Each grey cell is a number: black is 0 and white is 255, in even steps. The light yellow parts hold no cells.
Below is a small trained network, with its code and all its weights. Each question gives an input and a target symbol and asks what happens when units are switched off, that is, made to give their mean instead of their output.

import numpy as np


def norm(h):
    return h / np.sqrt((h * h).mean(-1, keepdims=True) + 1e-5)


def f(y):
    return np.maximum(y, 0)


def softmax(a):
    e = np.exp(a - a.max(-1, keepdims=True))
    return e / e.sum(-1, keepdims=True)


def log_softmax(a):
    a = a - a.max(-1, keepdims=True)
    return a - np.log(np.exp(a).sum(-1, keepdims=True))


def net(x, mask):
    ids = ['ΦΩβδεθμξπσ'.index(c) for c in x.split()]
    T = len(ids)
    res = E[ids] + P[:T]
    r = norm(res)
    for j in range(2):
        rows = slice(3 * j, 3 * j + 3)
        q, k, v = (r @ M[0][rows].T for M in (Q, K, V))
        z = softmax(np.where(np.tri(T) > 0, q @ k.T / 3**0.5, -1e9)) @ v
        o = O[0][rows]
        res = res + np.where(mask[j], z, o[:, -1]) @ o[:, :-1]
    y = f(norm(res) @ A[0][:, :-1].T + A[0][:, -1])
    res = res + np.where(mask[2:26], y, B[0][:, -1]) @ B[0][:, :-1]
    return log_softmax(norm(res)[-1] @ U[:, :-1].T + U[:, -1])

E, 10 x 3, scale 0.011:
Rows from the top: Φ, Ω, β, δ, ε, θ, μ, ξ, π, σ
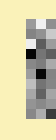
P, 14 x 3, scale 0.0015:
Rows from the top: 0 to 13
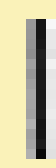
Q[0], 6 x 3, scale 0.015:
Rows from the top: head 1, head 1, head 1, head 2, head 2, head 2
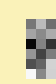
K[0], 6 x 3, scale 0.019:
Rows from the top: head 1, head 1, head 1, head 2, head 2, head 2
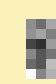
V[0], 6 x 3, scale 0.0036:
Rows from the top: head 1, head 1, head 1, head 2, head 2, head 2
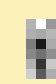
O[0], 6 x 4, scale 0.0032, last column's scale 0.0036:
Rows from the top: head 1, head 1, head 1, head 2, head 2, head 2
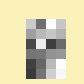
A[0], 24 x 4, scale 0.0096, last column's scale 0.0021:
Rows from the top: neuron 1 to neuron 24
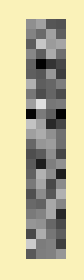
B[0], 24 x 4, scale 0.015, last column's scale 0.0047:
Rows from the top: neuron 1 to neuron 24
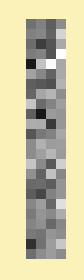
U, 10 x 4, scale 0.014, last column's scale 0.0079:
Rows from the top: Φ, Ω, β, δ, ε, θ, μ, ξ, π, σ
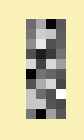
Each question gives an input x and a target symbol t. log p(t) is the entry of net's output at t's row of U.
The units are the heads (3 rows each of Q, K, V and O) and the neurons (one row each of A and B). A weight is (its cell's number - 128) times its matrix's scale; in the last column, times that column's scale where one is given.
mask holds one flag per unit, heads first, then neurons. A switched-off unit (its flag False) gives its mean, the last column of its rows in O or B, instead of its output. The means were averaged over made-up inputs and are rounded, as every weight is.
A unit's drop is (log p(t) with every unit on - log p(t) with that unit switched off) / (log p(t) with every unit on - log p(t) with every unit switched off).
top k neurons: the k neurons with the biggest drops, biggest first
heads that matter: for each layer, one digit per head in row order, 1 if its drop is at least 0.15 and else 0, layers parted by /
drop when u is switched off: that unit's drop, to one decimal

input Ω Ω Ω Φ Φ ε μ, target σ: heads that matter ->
10
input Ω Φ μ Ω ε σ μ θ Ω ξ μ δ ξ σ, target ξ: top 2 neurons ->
[neuron 9; neuron 11]
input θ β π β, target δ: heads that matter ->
00
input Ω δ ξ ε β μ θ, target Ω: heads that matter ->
00
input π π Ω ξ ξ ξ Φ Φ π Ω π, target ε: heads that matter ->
10
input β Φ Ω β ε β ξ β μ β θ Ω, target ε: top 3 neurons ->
[neuron 5; neuron 23; neuron 3]
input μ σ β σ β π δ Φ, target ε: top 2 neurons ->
[neuron 9; neuron 3]
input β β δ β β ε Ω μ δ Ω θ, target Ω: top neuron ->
[neuron 5]
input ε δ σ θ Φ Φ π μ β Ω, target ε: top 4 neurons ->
[neuron 5; neuron 23; neuron 3; neuron 11]
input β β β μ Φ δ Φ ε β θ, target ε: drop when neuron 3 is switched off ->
-0.1
